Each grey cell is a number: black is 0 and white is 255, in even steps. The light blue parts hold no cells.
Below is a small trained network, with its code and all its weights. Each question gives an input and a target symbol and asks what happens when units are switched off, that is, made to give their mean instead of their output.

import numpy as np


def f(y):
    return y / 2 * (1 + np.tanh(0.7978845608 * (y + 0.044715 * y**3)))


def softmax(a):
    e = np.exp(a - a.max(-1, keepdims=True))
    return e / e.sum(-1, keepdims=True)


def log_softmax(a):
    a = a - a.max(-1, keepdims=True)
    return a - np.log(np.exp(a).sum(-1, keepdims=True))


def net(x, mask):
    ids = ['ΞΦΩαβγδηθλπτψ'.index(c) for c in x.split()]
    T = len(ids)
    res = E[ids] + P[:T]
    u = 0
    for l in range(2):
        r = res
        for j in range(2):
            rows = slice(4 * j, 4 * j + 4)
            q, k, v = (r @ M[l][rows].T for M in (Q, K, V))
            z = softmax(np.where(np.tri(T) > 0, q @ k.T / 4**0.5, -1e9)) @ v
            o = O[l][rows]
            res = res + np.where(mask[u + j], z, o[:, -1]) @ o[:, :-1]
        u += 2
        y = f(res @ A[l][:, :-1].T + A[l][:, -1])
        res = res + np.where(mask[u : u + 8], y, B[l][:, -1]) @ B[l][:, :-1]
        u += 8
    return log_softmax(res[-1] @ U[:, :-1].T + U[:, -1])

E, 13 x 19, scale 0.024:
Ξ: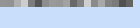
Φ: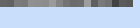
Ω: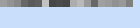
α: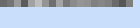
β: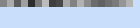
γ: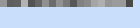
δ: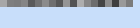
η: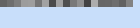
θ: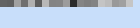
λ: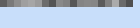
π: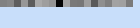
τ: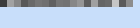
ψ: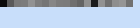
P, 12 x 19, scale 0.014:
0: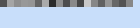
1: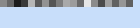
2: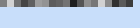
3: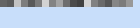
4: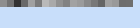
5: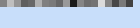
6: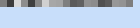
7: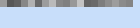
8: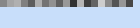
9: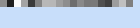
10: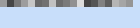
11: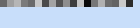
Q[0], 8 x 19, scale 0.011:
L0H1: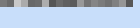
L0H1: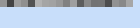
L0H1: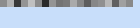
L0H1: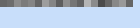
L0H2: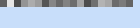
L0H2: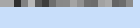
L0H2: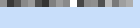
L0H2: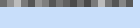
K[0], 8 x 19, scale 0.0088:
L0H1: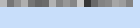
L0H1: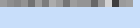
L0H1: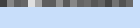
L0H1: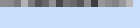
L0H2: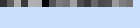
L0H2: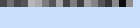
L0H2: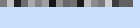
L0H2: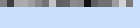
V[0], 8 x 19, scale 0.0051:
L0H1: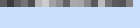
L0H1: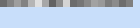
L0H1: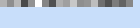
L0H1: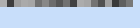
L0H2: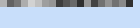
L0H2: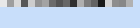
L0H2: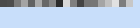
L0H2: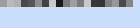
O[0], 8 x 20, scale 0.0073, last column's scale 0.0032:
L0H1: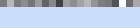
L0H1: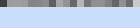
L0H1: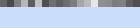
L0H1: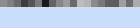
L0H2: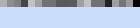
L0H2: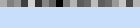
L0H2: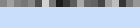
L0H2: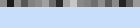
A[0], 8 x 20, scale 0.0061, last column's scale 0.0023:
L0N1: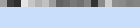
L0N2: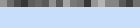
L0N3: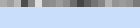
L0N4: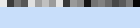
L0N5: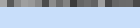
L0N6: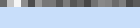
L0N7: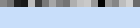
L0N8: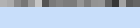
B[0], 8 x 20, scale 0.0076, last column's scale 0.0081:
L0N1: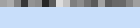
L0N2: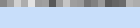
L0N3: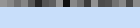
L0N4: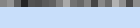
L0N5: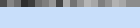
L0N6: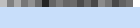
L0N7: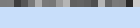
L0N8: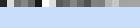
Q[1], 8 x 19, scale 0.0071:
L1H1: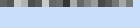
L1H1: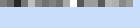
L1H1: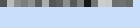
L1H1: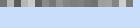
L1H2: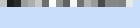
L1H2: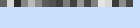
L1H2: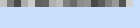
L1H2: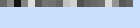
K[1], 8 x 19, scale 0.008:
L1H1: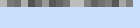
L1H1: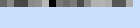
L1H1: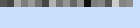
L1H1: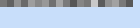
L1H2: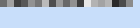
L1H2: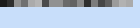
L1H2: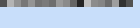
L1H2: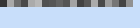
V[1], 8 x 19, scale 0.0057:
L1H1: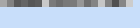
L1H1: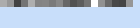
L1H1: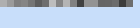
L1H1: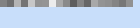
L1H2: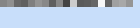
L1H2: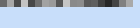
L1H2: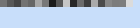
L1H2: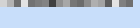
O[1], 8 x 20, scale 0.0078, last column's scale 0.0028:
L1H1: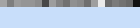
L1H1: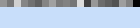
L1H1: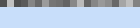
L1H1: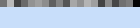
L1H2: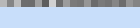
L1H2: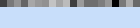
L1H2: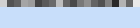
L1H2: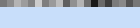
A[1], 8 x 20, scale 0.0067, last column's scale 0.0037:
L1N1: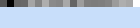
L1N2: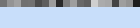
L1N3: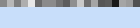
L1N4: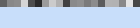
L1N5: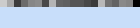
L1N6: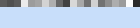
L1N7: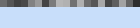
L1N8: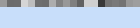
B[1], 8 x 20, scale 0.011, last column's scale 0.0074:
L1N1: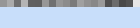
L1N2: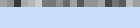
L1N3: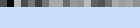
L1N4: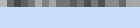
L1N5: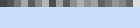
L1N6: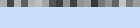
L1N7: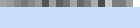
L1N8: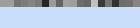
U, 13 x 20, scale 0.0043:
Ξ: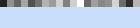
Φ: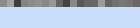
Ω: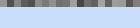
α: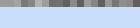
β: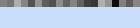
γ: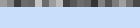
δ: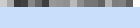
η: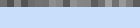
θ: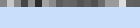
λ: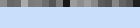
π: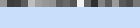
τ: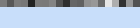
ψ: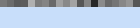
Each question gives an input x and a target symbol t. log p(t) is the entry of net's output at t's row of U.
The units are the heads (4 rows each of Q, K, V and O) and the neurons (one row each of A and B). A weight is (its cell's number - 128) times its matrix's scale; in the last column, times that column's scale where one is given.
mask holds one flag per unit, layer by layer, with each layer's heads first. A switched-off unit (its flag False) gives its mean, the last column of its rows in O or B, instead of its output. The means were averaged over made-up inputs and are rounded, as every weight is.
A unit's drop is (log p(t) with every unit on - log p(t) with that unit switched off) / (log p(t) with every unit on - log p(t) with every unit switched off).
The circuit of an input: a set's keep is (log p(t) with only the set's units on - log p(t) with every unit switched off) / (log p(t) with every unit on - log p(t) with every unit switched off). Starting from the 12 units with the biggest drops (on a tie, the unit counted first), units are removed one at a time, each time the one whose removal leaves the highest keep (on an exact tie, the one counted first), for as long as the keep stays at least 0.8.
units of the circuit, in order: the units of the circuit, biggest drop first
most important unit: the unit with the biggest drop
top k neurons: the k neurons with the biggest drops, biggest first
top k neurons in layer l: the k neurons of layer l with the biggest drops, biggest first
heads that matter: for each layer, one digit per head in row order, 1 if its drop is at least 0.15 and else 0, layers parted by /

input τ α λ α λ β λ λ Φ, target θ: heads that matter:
01 / 10
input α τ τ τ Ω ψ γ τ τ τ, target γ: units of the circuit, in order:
(L0H2, L1N4)
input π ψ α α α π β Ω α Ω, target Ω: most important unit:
L1H1
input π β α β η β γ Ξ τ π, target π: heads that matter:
01 / 00
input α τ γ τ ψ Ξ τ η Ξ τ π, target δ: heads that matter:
00 / 00
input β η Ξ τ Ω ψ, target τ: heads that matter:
01 / 00
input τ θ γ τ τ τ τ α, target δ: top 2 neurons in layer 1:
(L1N7, L1N5)
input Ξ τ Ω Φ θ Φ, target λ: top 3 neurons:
(L1N5, L1N2, L0N6)
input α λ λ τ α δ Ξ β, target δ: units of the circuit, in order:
(L1N7, L0N7, L0H1)
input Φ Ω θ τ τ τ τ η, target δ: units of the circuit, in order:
(L0N4, L1N7, L0N1)
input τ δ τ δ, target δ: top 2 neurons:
(L1N7, L0N7)
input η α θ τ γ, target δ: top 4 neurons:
(L1N7, L0N1, L0N8, L0N6)
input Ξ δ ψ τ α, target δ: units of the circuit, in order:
(L1N7, L0N4)
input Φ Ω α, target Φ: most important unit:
L0N8
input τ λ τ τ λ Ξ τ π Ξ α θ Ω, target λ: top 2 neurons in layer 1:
(L1N5, L1N2)
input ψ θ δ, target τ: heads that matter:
01 / 11
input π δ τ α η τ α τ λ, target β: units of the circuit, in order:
(L0H2, L0N6)
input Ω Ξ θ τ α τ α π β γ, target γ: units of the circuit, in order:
(L0H2, L1N4)
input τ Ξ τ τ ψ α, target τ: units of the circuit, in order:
(L1H2, L0H2, L1H1)
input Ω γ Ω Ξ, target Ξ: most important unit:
L1H2
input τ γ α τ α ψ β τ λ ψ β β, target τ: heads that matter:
01 / 11
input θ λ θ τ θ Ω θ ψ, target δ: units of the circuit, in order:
(L1N7, L0N1)
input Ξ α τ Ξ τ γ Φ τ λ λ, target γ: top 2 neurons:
(L1N4, L0N3)
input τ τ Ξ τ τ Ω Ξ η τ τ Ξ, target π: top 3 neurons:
(L0N7, L0N6, L1N6)
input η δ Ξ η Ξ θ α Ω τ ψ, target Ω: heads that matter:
01 / 11
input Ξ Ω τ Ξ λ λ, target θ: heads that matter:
01 / 00
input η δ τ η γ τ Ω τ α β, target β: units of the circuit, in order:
(L1H2)
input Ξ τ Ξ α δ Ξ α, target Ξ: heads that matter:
00 / 01
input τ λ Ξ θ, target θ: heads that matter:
01 / 00
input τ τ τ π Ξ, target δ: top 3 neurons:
(L1N8, L1N5, L0N6)
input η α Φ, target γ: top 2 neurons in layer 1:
(L1N2, L1N4)
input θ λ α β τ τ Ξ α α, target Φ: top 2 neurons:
(L1N2, L0N8)
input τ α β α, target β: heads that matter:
00 / 11
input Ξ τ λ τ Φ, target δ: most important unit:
L1N7
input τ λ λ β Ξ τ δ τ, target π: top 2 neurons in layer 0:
(L0N6, L0N1)
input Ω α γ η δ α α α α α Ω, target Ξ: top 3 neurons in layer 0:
(L0N7, L0N6, L0N4)
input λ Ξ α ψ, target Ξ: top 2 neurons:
(L1N1, L0N6)
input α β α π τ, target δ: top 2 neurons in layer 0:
(L0N7, L0N8)
